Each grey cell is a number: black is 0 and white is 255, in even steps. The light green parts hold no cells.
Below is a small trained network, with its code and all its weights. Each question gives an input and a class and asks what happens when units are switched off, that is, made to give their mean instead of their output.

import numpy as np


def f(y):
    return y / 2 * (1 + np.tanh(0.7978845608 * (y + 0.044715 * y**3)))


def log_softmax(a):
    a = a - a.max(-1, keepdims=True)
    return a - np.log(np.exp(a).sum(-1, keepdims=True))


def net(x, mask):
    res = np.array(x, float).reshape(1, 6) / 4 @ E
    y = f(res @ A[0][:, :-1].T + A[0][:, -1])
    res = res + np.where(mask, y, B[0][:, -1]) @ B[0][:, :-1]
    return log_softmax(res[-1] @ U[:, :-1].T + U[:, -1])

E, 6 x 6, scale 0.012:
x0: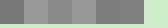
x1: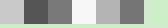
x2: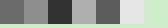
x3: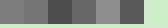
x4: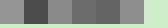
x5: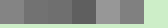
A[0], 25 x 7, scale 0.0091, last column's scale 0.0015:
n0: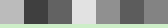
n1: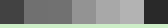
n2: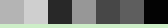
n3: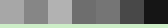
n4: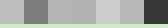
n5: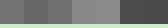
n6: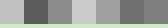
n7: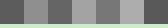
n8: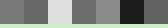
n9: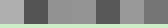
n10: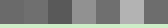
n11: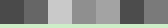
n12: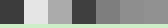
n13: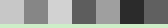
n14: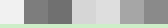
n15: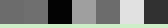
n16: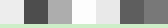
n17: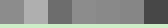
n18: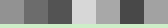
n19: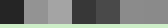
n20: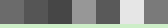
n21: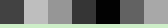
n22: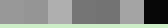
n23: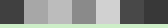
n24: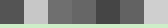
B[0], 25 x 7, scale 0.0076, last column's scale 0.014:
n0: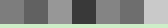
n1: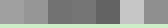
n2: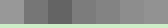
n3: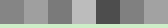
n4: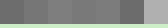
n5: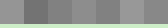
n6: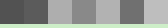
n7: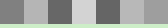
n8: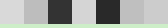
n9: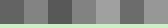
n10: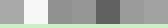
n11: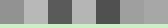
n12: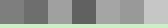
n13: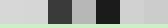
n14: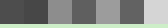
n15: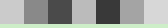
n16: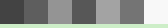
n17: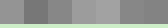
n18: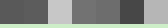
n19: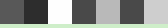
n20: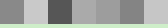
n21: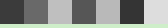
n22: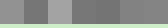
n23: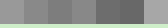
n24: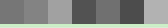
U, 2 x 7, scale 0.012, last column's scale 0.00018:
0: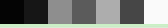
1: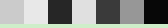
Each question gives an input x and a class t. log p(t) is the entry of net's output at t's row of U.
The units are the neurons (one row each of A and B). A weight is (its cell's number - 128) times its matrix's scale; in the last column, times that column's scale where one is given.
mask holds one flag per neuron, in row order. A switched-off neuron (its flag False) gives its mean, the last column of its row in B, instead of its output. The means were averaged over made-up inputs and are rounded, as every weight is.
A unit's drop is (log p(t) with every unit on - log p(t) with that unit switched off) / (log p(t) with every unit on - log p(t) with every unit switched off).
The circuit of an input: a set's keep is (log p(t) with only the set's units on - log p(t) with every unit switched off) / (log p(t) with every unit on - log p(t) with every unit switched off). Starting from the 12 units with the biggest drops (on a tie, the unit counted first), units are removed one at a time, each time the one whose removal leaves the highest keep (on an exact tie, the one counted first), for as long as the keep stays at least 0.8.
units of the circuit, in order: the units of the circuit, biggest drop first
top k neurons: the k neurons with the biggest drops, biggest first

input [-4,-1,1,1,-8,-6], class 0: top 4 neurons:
(n13 n8 n15 n20)
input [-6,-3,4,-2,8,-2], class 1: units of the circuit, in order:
(n16)
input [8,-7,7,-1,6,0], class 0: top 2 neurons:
(n19 n21)
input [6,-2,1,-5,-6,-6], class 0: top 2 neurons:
(n13 n8)
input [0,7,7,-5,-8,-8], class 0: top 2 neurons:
(n14 n16)
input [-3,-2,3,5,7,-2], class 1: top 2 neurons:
(n16 n14)
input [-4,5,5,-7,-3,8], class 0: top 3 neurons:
(n14 n13 n8)
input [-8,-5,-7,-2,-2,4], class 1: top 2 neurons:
(n8 n13)
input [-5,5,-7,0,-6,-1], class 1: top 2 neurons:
(n13 n8)
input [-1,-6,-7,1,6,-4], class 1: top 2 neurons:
(n8 n13)
